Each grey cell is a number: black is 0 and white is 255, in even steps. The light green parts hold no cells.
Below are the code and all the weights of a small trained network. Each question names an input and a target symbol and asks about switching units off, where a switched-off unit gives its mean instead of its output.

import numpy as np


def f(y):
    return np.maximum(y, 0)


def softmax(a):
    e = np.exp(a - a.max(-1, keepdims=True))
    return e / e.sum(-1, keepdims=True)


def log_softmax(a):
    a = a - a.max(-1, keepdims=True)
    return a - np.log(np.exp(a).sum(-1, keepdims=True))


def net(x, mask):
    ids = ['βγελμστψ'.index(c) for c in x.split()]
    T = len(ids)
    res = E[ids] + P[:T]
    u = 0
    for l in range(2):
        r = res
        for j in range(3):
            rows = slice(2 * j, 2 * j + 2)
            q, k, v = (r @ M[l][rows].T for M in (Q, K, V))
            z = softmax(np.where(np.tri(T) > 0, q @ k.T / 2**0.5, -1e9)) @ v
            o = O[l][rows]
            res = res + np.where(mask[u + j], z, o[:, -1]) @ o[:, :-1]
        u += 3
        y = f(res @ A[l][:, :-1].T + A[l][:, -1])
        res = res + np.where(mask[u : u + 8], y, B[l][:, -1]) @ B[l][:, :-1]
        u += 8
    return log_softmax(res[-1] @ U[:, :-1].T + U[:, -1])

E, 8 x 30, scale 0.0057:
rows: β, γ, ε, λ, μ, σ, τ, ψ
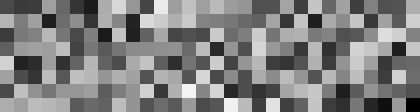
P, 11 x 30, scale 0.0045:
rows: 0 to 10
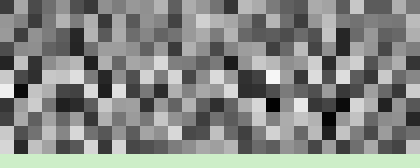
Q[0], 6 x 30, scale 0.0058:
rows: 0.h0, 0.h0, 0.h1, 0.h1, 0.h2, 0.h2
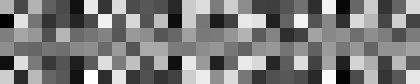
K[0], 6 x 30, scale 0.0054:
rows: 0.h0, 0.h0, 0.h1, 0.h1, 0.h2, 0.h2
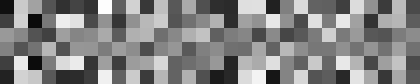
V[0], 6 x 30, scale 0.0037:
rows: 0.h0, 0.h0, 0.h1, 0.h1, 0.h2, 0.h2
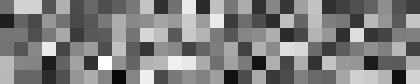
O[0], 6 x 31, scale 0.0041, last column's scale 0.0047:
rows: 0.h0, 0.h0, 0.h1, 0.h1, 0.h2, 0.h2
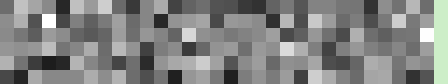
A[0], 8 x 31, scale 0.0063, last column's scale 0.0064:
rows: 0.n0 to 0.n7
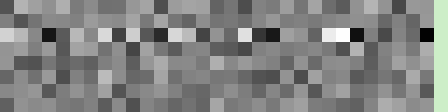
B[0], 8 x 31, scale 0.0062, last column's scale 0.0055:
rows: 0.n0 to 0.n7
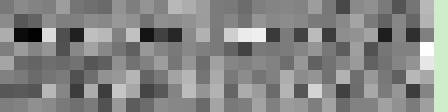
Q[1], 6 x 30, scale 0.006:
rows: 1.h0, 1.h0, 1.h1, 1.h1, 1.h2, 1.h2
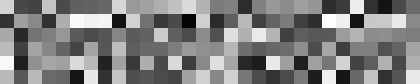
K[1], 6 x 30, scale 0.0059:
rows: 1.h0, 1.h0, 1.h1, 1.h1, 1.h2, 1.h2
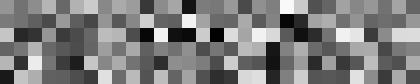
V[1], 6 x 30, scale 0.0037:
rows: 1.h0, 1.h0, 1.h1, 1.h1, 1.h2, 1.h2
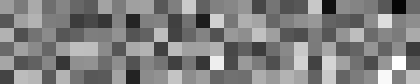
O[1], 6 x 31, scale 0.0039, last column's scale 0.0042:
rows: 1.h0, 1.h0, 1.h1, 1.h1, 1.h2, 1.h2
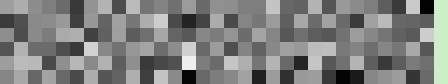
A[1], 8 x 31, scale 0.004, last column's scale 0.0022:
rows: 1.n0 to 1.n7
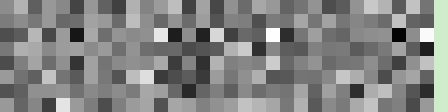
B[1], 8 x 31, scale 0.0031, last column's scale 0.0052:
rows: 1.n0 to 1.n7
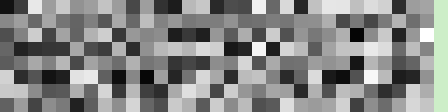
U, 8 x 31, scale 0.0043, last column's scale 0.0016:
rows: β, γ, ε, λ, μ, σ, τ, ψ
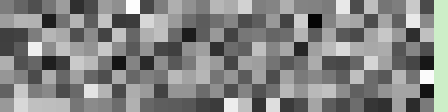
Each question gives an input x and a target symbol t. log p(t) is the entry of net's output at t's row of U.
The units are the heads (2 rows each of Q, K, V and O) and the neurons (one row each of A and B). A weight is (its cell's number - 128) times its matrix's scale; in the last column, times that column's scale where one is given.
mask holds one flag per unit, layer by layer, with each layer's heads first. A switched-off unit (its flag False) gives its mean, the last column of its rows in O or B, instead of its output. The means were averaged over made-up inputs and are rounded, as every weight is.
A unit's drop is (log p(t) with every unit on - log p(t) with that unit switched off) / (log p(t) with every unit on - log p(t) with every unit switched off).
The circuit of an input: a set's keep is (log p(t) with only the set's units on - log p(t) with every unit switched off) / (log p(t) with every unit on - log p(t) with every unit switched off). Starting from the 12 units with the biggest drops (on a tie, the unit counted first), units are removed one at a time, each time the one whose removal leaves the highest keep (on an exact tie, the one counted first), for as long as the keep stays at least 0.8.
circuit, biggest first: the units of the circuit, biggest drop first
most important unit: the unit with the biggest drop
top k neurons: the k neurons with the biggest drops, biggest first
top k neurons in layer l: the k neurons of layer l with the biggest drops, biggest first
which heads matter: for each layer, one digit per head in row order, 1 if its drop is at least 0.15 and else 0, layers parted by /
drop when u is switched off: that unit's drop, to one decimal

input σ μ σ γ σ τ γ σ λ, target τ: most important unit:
0.h0
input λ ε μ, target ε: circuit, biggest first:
(1.h0 1.h2)
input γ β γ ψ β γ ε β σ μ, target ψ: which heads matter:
001 / 001
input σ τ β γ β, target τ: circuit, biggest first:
(0.h0 1.h1)
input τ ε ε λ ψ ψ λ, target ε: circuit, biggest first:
(1.h0 1.h2)
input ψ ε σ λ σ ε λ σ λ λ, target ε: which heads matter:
000 / 001
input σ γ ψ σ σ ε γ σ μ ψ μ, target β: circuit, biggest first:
(0.h0 1.n7)
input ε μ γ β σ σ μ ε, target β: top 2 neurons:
(1.n6 1.n7)
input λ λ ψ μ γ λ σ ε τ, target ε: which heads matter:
010 / 101
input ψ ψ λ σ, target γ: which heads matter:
101 / 000
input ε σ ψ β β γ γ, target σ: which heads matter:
100 / 100
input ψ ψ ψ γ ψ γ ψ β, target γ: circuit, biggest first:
(0.h0 0.h2)
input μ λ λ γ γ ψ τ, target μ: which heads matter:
001 / 001
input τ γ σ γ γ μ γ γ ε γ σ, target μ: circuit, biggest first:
(0.h2)
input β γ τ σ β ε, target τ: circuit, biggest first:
(0.h0 1.h1 0.n3)
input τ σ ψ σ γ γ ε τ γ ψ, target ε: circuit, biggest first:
(1.h0 0.n7)
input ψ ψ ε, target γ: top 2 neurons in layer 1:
(1.n6 1.n2)
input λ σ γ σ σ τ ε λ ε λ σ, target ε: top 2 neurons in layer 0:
(0.n0 0.n7)
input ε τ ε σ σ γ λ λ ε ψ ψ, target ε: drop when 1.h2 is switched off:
0.2
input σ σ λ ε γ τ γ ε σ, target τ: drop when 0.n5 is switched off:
0.1
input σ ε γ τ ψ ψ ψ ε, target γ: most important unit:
0.h0
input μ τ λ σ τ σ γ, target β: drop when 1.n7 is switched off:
0.6
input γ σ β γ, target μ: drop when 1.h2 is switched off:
0.2
